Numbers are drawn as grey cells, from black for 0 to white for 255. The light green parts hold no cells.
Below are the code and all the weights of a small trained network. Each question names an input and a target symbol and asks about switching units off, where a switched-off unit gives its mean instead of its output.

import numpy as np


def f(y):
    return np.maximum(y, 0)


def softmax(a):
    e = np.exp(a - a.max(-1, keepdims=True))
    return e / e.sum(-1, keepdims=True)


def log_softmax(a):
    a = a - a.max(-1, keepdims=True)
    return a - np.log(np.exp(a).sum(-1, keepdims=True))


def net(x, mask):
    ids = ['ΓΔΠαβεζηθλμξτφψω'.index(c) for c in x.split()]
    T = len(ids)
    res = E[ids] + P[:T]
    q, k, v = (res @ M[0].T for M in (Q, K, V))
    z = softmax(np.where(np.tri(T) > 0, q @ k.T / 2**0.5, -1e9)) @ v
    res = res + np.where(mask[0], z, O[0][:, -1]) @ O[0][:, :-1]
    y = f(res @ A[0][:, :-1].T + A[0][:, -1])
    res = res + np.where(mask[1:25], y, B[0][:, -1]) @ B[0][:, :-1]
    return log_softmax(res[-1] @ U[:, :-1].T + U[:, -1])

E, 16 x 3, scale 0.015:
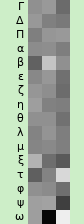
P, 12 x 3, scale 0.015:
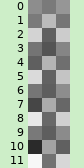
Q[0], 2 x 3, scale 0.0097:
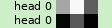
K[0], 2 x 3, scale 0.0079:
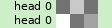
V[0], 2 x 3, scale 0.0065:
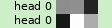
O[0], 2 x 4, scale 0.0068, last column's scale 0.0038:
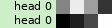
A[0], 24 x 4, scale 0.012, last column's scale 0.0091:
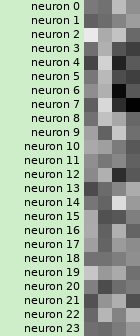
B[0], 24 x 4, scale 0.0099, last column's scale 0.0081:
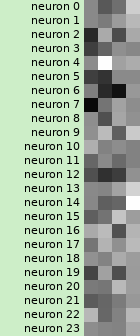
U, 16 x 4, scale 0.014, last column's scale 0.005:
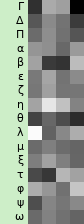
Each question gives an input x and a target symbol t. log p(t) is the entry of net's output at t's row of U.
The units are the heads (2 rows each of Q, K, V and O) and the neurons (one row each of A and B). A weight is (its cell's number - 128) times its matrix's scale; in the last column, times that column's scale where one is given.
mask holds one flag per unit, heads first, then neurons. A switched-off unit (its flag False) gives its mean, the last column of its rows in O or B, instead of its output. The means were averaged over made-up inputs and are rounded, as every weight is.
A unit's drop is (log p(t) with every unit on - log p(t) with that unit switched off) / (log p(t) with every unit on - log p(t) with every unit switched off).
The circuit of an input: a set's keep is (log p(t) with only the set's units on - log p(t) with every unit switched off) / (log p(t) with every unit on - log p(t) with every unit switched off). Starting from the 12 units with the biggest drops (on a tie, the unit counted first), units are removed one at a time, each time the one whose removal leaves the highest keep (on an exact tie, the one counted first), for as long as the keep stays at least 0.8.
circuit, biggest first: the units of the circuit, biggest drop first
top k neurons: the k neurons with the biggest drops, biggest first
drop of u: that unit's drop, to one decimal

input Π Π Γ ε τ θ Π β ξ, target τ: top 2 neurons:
(neuron 15; neuron 20)
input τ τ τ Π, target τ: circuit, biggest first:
(head 0; neuron 16; neuron 9; neuron 20)
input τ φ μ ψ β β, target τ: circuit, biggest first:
(head 0; neuron 16)
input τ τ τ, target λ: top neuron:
(neuron 16)
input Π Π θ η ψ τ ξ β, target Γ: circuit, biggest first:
(neuron 4; neuron 7)
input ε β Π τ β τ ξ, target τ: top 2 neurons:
(neuron 15; neuron 9)
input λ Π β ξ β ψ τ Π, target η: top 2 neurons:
(neuron 4; neuron 14)
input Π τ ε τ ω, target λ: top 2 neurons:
(neuron 2; neuron 16)
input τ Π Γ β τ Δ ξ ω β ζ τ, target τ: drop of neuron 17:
0.1
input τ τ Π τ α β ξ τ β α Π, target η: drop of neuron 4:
0.4
